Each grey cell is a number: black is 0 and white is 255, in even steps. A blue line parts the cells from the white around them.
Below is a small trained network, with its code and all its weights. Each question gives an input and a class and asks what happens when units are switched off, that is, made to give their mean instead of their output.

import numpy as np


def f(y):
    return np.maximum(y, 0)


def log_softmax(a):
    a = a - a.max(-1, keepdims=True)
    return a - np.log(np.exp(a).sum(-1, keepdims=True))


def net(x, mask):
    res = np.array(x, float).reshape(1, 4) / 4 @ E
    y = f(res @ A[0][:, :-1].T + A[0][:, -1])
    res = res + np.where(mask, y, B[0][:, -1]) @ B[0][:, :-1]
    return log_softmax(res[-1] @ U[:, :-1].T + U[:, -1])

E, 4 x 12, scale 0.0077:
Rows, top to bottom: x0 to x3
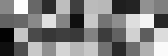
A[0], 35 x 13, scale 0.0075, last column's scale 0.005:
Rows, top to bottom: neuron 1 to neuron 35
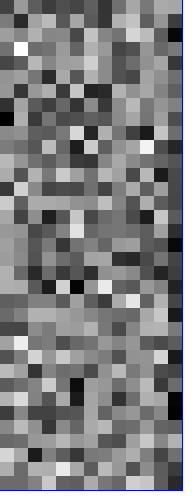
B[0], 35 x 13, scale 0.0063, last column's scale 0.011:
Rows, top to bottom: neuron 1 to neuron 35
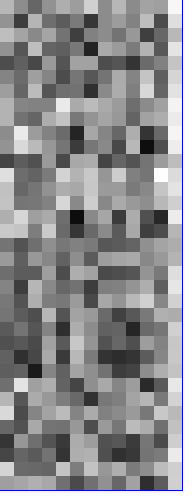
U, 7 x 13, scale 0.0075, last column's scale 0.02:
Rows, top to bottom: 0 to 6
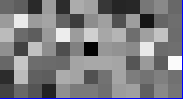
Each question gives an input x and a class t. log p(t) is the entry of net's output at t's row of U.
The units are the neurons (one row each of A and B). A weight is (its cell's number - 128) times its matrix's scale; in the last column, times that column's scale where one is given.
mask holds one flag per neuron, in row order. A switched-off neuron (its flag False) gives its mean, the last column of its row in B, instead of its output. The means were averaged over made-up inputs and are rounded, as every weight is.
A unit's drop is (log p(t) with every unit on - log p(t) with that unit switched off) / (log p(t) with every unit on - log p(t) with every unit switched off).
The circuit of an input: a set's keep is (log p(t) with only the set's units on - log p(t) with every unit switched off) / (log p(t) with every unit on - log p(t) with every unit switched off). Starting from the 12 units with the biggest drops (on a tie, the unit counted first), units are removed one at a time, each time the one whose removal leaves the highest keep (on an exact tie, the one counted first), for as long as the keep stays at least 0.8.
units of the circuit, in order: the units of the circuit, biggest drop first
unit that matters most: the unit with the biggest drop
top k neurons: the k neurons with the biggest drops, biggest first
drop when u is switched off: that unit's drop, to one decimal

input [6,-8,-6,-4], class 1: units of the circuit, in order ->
neuron 10
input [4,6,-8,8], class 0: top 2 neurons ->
neuron 32; neuron 26
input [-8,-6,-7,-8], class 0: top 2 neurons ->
neuron 20; neuron 27
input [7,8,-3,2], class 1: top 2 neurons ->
neuron 11; neuron 28
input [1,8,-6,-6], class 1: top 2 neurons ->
neuron 11; neuron 28
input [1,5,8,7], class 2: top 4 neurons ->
neuron 8; neuron 9; neuron 1; neuron 14
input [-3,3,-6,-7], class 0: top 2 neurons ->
neuron 33; neuron 20
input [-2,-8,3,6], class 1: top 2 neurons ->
neuron 16; neuron 10
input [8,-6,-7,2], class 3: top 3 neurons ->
neuron 21; neuron 4; neuron 6
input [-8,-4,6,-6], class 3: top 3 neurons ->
neuron 22; neuron 7; neuron 2
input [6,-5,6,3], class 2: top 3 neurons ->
neuron 14; neuron 1; neuron 8
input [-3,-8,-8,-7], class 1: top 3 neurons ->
neuron 16; neuron 10; neuron 17
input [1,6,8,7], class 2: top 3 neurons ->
neuron 8; neuron 9; neuron 1
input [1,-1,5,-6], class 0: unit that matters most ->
neuron 33
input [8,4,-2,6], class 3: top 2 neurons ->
neuron 4; neuron 29
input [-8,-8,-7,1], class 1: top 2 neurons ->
neuron 16; neuron 10
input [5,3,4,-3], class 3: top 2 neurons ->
neuron 4; neuron 21
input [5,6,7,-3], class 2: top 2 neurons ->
neuron 8; neuron 14
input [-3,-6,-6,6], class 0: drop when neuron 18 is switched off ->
-0.1
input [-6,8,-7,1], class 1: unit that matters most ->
neuron 11
